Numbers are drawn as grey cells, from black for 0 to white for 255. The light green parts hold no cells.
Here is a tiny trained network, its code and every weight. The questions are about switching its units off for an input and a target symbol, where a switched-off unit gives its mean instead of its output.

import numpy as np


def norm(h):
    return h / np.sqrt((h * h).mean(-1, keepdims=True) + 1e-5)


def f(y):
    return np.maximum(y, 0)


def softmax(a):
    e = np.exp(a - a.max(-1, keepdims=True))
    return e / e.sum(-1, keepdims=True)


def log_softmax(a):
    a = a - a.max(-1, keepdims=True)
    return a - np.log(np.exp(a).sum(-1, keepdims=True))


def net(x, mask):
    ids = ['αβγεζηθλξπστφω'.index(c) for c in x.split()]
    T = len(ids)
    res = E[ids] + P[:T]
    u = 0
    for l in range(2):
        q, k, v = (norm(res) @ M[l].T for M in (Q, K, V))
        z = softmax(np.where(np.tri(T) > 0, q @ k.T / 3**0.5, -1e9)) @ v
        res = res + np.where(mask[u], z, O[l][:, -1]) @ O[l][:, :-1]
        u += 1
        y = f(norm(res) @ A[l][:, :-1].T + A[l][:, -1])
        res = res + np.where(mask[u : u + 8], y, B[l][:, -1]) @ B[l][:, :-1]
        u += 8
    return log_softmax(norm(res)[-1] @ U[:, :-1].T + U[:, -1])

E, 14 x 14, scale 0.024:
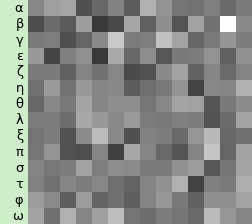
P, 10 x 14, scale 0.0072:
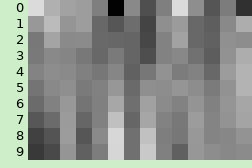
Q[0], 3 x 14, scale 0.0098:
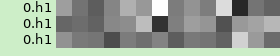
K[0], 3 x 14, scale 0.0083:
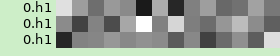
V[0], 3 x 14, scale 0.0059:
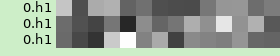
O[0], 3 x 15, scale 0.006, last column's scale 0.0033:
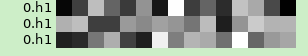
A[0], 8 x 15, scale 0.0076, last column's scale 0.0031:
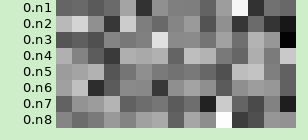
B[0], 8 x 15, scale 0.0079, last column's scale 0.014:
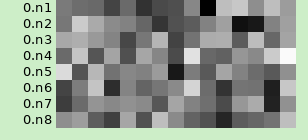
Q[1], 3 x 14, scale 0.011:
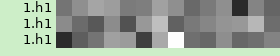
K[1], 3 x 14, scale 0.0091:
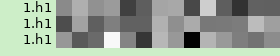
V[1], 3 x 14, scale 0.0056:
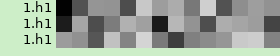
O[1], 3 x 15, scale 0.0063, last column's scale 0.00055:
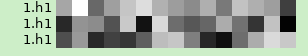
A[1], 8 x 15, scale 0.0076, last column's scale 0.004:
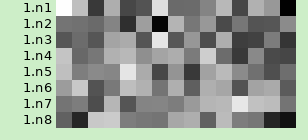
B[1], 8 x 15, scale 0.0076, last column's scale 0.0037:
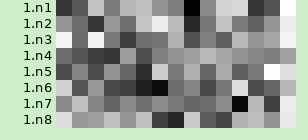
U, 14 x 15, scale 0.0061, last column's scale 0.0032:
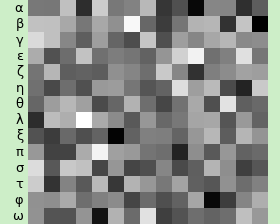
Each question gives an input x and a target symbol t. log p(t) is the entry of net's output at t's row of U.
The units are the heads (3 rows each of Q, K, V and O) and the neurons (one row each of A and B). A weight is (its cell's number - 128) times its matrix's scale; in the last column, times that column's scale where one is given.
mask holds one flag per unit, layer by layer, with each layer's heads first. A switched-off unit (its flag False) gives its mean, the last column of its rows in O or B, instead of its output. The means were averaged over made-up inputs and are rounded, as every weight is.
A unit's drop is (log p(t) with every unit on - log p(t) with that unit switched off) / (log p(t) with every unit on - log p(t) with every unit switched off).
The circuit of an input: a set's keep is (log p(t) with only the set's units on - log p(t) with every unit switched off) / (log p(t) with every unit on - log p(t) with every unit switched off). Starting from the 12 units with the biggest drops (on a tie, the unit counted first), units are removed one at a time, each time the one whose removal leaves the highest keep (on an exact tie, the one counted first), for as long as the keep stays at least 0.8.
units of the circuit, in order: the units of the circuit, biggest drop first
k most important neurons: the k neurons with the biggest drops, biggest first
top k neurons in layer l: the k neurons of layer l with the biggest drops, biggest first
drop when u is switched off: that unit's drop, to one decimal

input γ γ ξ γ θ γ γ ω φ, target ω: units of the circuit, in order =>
(0.h1 1.n2)
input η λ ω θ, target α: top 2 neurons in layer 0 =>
(0.n8 0.n7)
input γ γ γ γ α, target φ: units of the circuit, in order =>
(0.h1 0.n2)
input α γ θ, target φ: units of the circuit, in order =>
(0.h1)
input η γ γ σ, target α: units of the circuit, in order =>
(0.n8 0.n7 0.h1)
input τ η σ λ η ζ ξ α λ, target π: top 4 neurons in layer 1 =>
(1.n8 1.n5 1.n4 1.n2)
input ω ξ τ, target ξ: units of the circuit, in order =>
(0.h1 0.n1)
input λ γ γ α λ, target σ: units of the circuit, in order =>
(0.h1 1.h1 1.n8)
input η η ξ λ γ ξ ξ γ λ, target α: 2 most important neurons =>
(0.n8 0.n7)
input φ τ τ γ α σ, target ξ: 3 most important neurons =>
(0.n6 0.n4 1.n6)
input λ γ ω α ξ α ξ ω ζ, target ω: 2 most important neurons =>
(1.n2 0.n5)
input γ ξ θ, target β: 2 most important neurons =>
(1.n1 0.n6)
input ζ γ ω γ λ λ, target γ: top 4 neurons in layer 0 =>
(0.n4 0.n6 0.n8 0.n2)
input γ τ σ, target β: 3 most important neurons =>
(1.n1 0.n6 0.n8)
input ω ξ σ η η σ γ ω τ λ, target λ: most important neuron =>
(0.n4)
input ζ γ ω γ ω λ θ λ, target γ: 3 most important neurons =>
(0.n4 1.n6 0.n6)
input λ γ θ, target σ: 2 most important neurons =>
(0.n4 1.n8)
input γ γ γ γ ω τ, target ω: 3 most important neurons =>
(1.n2 0.n5 0.n4)
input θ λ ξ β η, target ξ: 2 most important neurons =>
(0.n1 0.n4)
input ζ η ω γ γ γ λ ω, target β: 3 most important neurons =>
(0.n6 0.n5 0.n4)
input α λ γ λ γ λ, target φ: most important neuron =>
(0.n2)
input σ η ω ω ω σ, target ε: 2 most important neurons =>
(0.n4 1.n5)
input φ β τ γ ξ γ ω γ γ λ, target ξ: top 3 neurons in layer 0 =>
(0.n6 0.n4 0.n1)
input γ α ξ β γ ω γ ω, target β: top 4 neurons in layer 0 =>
(0.n6 0.n5 0.n4 0.n1)
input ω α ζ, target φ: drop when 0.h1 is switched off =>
1.2
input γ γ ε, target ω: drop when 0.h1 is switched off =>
0.3
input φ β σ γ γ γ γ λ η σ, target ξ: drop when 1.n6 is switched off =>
0.5
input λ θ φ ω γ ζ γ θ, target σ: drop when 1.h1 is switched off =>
0.1
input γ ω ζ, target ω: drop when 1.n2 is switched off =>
0.3
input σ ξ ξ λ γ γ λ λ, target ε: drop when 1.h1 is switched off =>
0.9
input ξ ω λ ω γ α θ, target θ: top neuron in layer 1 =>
(1.n7)
